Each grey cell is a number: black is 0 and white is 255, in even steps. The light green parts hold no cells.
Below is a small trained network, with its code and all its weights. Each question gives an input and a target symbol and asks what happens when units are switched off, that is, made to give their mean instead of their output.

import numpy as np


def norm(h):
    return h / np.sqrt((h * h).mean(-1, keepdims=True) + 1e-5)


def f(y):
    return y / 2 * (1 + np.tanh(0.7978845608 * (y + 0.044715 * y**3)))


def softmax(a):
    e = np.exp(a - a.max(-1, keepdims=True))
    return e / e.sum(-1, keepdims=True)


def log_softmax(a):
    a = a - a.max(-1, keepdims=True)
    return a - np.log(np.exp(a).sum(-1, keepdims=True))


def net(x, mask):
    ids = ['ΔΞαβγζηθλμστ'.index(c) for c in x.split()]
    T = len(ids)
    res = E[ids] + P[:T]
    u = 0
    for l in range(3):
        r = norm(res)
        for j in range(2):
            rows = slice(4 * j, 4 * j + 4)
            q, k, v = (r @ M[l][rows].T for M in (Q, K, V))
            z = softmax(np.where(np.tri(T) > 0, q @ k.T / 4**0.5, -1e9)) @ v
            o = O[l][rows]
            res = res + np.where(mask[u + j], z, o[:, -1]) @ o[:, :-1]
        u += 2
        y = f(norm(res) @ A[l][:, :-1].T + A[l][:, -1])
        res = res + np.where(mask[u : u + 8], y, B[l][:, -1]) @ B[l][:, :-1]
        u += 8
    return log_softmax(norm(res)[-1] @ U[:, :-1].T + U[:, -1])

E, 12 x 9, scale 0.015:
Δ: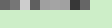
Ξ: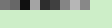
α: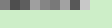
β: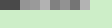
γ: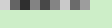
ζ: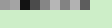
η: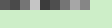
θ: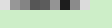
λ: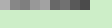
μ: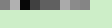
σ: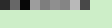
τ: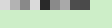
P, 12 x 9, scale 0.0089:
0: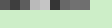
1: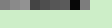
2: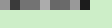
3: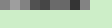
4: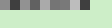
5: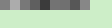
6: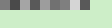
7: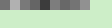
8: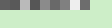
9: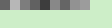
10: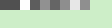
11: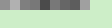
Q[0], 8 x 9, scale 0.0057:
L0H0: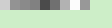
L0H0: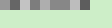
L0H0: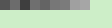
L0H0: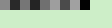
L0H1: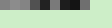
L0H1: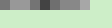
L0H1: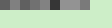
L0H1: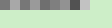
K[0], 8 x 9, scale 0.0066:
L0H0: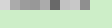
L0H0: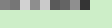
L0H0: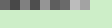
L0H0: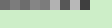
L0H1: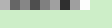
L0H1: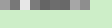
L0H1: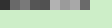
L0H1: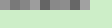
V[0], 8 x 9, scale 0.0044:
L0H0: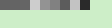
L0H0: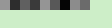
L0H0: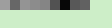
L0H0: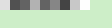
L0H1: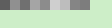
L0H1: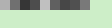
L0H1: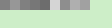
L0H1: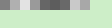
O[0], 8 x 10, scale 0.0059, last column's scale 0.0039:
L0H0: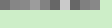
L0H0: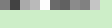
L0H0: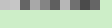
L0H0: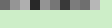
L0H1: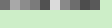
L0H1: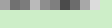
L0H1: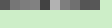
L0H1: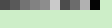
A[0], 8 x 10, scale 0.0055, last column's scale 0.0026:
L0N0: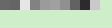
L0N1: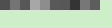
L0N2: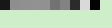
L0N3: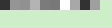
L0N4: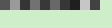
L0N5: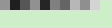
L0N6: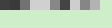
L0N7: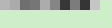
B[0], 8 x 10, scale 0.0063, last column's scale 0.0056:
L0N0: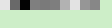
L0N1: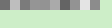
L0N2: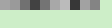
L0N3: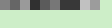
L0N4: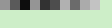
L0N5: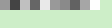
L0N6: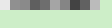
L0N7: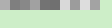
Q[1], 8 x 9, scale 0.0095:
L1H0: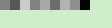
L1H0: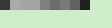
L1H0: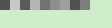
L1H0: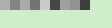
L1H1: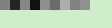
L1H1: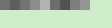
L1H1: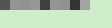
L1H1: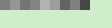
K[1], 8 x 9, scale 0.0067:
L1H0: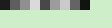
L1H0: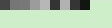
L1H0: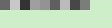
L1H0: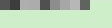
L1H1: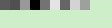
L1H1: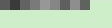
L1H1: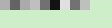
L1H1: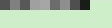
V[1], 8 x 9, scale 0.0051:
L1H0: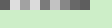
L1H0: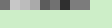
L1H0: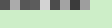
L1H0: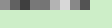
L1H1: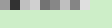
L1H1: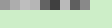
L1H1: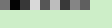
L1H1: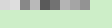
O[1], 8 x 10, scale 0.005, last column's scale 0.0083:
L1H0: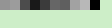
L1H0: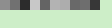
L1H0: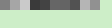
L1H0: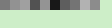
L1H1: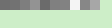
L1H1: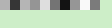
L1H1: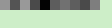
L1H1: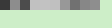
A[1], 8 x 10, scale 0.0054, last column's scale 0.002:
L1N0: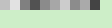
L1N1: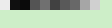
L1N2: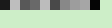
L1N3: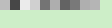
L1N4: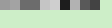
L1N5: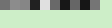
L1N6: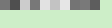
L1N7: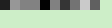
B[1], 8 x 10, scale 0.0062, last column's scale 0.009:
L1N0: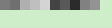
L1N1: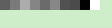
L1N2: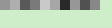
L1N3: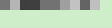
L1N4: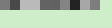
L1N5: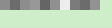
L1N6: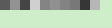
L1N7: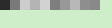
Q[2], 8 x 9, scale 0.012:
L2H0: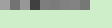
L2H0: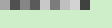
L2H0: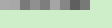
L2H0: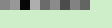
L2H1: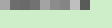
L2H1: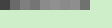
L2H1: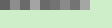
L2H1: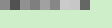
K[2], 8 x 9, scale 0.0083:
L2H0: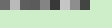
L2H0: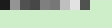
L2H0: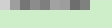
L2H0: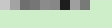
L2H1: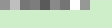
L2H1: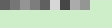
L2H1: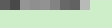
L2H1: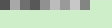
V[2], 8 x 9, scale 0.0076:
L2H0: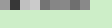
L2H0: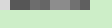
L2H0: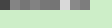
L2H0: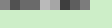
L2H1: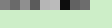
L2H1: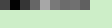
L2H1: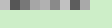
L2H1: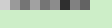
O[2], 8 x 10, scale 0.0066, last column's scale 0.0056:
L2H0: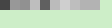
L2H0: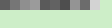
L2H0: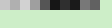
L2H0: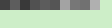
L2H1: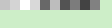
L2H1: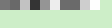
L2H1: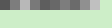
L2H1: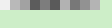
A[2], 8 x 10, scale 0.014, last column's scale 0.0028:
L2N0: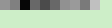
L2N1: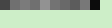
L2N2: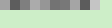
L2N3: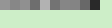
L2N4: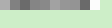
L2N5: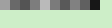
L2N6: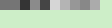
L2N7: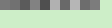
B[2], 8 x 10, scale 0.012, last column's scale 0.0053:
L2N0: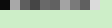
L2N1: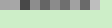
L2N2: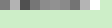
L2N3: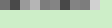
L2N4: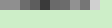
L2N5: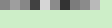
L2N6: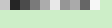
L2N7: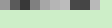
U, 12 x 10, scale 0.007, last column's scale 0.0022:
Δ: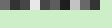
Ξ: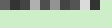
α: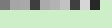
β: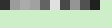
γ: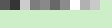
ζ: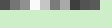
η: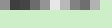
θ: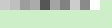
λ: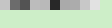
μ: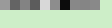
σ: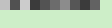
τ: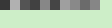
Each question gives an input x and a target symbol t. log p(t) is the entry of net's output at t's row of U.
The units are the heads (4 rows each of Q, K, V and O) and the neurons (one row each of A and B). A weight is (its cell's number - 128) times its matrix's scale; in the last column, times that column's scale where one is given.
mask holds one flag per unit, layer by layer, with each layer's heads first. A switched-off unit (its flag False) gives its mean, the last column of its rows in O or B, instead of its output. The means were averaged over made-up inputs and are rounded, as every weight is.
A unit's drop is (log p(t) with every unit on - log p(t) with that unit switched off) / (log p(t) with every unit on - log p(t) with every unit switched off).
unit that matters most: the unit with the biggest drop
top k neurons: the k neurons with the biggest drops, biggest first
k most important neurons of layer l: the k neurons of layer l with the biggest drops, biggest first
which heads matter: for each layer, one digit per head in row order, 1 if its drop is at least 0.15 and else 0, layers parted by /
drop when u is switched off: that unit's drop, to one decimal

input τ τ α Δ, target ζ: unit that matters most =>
L1N0
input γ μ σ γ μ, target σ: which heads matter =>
00 / 01 / 10
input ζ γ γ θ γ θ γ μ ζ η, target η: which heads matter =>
00 / 10 / 00
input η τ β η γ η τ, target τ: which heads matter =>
00 / 00 / 01
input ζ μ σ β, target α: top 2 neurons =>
(L0N2; L0N1)
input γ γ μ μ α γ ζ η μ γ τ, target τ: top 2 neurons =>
(L1N3; L2N0)
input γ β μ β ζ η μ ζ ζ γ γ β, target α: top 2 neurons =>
(L0N2; L1N1)
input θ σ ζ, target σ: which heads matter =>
00 / 11 / 01
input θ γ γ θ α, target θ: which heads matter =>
00 / 00 / 01
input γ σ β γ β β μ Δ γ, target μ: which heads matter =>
00 / 00 / 10
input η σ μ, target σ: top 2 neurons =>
(L0N3; L1N3)
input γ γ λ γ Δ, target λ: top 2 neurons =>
(L0N0; L2N2)
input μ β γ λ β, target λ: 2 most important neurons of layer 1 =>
(L1N3; L1N1)
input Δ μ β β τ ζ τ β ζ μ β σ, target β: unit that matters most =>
L1N7
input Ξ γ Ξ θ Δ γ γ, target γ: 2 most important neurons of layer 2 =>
(L2N7; L2N6)
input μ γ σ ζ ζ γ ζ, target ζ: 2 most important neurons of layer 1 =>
(L1N5; L1N3)
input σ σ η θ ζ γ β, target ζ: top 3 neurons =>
(L0N4; L2N6; L1N6)
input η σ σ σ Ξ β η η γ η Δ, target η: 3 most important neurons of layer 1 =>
(L1N6; L1N3; L1N7)
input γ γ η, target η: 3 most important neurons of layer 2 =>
(L2N2; L2N7; L2N0)
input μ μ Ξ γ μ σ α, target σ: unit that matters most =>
L1H1
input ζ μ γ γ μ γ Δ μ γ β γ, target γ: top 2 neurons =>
(L0N2; L1N3)
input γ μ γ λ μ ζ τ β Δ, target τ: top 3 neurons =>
(L1N3; L0N0; L0N2)
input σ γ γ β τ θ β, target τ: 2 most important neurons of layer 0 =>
(L0N6; L0N4)
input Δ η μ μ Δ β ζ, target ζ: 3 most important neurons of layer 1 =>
(L1N3; L1N5; L1N4)
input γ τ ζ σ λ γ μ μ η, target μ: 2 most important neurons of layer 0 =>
(L0N6; L0N5)
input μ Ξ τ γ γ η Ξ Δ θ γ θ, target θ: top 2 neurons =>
(L1N3; L1N4)
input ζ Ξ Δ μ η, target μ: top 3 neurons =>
(L0N6; L0N5; L0N3)
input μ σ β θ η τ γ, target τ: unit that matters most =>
L1N3
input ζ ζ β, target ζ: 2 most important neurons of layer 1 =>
(L1N3; L1N0)
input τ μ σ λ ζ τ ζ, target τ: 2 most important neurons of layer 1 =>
(L1N3; L1N1)
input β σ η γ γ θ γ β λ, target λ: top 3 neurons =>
(L0N2; L2N2; L1N1)
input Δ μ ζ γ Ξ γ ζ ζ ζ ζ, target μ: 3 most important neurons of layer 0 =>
(L0N7; L0N6; L0N5)
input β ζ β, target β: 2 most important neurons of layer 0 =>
(L0N7; L0N6)
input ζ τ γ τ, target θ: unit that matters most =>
L2H0
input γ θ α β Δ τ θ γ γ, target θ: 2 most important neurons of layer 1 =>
(L1N3; L1N6)
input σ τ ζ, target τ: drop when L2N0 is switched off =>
0.2
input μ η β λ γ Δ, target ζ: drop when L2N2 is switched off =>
0.1
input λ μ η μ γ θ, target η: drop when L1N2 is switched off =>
0.0
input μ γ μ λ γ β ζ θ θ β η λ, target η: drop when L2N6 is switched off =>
0.4
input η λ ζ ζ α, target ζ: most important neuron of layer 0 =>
(L0N6)
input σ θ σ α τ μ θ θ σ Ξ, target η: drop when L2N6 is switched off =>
0.3
